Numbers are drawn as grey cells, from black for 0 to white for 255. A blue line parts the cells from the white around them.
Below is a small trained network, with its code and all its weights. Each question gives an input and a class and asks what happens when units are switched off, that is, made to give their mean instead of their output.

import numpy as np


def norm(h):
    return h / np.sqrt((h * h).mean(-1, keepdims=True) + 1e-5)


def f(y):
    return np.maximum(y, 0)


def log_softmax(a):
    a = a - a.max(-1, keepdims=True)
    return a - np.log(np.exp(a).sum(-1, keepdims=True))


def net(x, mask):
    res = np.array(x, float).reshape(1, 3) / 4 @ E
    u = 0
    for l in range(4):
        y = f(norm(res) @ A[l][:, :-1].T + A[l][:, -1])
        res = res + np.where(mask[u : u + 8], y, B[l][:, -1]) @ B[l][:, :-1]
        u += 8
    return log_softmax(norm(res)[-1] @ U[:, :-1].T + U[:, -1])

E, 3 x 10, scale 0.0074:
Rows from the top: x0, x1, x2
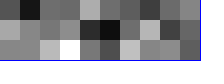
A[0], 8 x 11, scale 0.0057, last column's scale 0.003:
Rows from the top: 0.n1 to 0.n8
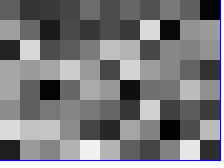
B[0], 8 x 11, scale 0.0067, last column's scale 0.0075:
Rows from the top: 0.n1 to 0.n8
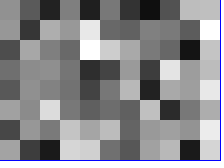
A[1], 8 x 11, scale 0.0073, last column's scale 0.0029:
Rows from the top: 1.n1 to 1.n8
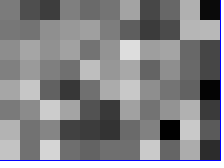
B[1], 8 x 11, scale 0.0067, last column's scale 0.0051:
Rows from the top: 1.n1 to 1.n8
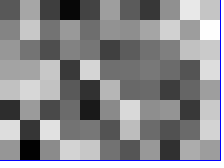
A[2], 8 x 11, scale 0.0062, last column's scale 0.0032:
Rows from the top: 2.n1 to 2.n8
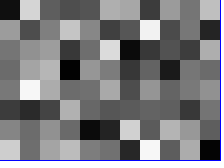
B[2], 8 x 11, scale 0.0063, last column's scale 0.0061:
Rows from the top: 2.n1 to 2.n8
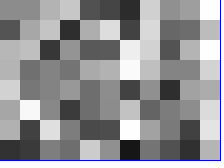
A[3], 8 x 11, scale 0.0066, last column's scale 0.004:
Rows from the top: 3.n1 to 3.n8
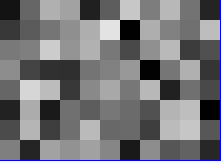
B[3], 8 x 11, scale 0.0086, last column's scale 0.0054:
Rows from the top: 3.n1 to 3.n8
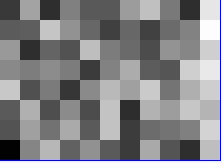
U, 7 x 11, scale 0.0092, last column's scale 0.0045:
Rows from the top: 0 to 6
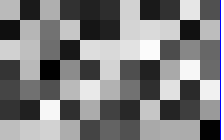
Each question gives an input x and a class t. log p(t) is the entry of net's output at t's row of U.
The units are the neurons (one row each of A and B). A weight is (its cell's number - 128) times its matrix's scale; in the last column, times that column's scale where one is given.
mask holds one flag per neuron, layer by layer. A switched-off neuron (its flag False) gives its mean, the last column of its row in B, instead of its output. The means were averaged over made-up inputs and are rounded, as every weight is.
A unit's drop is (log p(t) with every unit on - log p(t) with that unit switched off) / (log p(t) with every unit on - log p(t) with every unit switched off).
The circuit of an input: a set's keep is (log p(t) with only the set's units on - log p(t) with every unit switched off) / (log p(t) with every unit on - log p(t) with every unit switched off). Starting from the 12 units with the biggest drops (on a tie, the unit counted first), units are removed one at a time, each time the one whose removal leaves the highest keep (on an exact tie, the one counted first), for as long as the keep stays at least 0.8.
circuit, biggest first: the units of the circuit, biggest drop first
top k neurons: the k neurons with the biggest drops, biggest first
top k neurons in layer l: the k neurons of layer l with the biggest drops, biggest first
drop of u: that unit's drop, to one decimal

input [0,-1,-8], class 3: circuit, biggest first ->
[0.n5]
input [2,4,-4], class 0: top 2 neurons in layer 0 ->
[0.n1, 0.n5]
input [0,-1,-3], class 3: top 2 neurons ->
[0.n5, 0.n6]
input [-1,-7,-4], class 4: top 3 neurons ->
[0.n8, 0.n6, 2.n6]
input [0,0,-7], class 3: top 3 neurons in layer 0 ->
[0.n5, 0.n1, 0.n6]
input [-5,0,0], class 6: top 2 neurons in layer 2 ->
[2.n5, 2.n3]
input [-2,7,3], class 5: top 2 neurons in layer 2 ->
[2.n2, 2.n8]
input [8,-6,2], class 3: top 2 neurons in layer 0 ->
[0.n2, 0.n7]
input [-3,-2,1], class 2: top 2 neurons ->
[0.n3, 1.n4]
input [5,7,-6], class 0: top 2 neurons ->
[0.n1, 0.n5]
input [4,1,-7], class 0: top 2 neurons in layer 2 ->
[2.n4, 2.n7]
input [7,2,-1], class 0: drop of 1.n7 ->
0.2
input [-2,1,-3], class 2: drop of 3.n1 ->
0.0
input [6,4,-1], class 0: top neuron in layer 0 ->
[0.n1]
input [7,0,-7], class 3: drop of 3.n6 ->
0.1
